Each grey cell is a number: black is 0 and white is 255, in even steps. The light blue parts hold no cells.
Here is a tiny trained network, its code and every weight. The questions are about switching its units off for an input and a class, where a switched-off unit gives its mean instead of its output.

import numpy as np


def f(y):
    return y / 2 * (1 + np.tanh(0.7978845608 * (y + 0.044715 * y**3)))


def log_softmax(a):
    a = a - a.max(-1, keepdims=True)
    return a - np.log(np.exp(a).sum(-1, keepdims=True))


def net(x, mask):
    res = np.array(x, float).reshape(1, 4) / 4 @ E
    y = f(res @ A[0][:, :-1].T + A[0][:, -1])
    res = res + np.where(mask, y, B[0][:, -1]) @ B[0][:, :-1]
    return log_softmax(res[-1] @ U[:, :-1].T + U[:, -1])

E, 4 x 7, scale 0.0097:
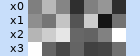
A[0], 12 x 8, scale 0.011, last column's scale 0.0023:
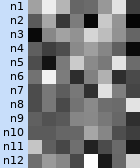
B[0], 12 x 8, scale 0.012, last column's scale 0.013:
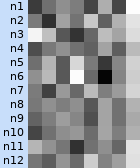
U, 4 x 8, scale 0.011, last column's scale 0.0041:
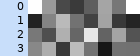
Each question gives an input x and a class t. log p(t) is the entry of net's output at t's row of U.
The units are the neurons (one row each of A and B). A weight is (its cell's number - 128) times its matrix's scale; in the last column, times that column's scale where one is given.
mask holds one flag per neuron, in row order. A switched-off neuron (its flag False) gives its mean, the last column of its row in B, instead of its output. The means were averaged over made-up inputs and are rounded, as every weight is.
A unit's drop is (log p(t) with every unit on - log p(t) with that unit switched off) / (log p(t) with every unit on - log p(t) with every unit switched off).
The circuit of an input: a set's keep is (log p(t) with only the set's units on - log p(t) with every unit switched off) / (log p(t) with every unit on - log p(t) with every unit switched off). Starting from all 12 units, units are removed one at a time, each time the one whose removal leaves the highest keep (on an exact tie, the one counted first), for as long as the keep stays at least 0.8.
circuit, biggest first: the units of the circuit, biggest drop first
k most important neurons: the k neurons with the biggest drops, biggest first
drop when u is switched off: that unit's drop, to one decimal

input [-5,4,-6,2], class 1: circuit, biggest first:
n4
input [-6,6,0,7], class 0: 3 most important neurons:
n11; n2; n6
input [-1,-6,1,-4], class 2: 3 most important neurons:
n2; n7; n11
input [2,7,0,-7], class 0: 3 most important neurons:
n3; n2; n7
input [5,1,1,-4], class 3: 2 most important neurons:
n6; n11
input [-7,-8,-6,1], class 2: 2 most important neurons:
n2; n7
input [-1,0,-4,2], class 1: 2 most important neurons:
n3; n6
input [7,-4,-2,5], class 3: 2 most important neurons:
n6; n3
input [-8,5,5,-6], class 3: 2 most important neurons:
n5; n11
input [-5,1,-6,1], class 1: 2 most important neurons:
n6; n4
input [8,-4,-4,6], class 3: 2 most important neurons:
n6; n3
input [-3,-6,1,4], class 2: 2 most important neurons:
n2; n3
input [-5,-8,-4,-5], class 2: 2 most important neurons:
n2; n7
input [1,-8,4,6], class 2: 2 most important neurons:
n2; n3
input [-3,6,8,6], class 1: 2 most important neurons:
n1; n3
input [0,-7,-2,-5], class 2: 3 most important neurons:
n2; n7; n11
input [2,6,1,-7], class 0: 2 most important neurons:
n3; n2
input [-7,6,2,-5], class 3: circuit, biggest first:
n5
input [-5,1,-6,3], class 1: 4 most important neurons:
n6; n4; n3; n9
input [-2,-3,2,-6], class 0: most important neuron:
n3
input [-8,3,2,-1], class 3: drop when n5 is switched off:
0.2
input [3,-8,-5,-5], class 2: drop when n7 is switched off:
0.6
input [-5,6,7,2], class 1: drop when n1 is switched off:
1.0
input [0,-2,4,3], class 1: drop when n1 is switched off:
0.6
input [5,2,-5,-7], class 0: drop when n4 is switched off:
0.0
